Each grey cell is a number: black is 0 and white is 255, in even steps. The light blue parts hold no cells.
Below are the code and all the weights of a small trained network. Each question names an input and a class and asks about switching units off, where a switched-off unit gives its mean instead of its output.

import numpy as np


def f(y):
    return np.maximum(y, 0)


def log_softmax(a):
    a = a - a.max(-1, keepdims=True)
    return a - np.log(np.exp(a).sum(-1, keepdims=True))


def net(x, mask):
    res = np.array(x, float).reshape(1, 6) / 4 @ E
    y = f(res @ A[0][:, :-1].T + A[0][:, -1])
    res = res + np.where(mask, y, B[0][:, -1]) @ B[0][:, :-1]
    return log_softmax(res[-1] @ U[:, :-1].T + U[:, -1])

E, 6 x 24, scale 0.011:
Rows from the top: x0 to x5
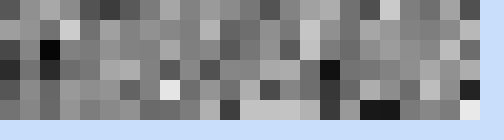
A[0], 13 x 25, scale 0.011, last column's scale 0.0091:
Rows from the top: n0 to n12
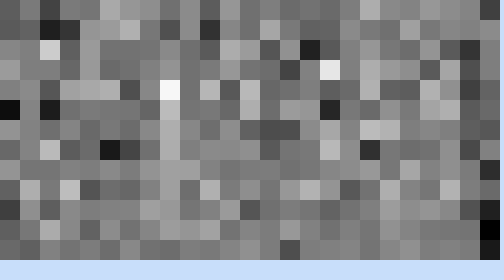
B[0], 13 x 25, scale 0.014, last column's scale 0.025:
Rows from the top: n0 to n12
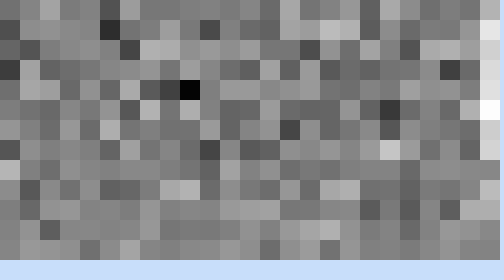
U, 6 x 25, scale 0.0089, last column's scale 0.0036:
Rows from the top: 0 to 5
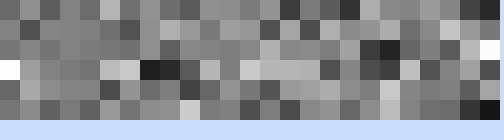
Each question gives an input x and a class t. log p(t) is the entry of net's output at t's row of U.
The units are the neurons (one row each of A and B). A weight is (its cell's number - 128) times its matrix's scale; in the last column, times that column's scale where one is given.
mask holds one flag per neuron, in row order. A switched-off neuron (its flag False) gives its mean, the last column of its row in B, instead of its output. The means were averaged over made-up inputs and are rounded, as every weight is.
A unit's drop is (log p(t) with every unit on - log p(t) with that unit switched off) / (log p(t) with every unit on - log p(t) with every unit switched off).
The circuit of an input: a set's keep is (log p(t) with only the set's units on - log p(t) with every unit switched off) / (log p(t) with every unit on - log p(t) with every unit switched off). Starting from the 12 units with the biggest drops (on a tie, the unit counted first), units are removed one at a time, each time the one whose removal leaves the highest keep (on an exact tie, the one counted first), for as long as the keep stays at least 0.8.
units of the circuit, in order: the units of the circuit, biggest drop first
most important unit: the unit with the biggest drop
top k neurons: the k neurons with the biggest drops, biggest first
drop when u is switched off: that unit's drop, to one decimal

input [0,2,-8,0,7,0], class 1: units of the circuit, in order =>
(n2)
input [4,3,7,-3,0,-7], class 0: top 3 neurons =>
(n6, n1, n4)
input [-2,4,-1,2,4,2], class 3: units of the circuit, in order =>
(n1, n2, n4)
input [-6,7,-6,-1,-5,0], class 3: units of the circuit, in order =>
(n5, n1)
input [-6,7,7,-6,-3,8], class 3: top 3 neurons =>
(n5, n1, n2)
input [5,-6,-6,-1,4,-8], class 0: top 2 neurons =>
(n3, n6)
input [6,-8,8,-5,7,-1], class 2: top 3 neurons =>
(n5, n9, n10)
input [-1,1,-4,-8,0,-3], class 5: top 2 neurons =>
(n4, n7)
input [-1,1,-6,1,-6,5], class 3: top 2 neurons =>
(n5, n2)
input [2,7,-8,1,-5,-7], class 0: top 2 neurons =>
(n1, n9)
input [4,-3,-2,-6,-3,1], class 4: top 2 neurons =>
(n7, n5)
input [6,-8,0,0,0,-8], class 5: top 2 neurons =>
(n7, n4)
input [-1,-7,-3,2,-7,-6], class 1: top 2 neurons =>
(n2, n4)
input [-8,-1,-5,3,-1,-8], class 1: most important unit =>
n2
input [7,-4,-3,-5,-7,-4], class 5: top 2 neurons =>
(n3, n4)
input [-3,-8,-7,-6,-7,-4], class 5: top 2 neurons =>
(n3, n1)
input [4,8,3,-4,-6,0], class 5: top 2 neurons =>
(n5, n4)
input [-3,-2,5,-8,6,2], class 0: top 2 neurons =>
(n1, n0)
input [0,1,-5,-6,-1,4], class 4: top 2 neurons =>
(n5, n2)
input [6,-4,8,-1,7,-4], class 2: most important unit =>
n5
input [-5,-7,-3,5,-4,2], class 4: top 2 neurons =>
(n5, n1)
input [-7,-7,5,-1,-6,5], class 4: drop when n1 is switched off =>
0.4
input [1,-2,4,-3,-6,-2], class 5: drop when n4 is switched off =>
0.3
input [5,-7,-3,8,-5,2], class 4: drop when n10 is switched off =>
0.2
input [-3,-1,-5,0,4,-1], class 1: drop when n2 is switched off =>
0.1
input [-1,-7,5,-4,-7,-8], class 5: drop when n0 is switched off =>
0.0
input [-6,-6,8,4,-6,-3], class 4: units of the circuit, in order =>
(n1)
